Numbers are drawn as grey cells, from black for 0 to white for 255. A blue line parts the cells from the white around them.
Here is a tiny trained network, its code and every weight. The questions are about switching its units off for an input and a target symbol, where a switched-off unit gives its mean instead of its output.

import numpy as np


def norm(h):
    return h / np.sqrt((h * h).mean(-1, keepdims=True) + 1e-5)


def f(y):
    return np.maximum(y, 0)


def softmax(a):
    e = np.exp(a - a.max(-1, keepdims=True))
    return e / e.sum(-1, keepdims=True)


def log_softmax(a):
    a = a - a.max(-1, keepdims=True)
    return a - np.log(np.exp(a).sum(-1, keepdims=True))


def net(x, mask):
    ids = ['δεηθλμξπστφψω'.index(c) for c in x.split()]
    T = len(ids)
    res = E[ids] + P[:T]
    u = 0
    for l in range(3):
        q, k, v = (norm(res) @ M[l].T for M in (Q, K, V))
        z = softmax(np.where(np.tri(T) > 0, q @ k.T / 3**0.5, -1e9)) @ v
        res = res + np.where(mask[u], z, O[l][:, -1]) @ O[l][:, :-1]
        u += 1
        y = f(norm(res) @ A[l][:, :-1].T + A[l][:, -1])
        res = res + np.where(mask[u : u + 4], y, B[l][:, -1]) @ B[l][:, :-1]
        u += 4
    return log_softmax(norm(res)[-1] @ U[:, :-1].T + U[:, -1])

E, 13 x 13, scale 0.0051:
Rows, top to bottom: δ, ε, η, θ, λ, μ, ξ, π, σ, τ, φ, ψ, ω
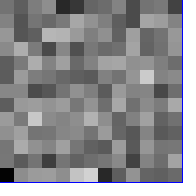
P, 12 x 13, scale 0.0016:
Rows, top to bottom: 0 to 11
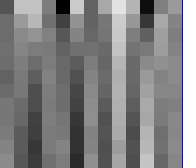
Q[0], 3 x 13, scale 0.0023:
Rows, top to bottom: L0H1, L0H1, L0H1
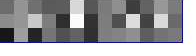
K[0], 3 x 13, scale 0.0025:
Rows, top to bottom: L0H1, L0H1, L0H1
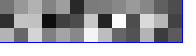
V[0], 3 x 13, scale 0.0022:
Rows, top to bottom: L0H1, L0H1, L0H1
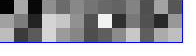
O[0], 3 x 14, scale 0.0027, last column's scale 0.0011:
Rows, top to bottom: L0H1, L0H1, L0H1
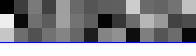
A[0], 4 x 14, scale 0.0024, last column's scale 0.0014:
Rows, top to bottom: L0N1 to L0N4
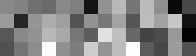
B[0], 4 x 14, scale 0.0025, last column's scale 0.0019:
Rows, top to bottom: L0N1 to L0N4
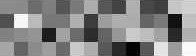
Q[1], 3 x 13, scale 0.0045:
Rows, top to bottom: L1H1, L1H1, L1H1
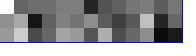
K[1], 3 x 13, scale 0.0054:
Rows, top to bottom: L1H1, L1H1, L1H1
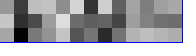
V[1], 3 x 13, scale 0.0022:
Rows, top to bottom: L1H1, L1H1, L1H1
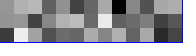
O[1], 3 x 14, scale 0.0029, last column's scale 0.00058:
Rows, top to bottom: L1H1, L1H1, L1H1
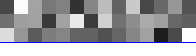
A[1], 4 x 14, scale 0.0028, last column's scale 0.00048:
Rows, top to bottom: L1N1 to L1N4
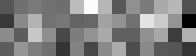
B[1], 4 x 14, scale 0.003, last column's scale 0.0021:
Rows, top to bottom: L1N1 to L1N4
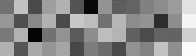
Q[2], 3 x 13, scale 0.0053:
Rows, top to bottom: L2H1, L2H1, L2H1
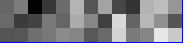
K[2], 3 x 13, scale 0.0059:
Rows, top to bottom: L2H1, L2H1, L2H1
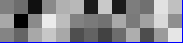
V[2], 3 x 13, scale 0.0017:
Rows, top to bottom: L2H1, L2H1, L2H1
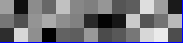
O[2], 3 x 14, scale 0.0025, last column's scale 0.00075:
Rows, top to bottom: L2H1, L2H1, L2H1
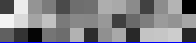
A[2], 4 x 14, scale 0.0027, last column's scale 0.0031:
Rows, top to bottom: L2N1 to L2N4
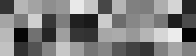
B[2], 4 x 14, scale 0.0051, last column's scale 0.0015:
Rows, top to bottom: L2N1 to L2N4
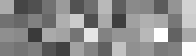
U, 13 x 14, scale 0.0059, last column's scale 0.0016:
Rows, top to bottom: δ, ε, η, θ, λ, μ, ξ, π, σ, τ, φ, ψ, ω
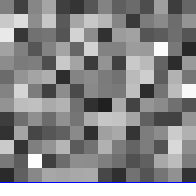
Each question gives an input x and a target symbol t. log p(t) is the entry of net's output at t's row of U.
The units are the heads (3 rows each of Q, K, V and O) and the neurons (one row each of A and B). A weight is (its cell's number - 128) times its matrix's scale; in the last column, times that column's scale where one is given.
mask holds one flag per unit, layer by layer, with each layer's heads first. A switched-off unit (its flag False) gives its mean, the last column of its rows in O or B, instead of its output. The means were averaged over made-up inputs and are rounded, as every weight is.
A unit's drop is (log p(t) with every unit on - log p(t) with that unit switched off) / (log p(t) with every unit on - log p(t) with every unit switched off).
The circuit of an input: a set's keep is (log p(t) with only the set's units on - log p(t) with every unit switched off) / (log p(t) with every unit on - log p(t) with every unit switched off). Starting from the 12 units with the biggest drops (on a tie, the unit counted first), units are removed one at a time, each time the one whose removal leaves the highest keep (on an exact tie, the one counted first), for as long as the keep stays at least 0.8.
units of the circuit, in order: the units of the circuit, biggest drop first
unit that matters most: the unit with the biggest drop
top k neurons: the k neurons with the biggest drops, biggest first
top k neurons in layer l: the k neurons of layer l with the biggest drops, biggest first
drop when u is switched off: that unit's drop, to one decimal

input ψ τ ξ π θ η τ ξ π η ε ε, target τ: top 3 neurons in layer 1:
(L1N1, L1N3, L1N4)
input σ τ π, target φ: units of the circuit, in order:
(L2N1)
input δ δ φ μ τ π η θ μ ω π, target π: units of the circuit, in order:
(L0N2, L0H1)
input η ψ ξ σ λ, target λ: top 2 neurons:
(L2N2, L0N1)
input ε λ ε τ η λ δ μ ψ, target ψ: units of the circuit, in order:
(L2H1, L1H1, L0H1)
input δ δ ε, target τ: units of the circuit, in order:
(L1N1, L0H1)
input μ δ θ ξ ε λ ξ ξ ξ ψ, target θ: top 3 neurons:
(L2N3, L1N4, L1N2)
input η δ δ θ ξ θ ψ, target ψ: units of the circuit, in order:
(L0H1, L2H1, L1H1, L1N1)
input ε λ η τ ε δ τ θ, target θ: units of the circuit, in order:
(L2N3, L1H1, L2H1)
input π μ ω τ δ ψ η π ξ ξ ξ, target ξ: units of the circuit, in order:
(L2H1, L1H1, L0N4)
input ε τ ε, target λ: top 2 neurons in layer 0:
(L0N4, L0N1)
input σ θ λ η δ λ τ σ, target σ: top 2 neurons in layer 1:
(L1N3, L1N2)
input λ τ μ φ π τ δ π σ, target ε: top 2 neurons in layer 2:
(L2N1, L2N2)
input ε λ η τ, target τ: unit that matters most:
L1H1
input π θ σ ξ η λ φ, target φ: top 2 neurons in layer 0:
(L0N4, L0N1)
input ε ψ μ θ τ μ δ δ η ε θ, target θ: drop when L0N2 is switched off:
0.0
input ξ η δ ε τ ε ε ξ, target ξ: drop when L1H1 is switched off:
0.5
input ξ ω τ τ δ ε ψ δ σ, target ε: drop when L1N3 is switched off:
0.2
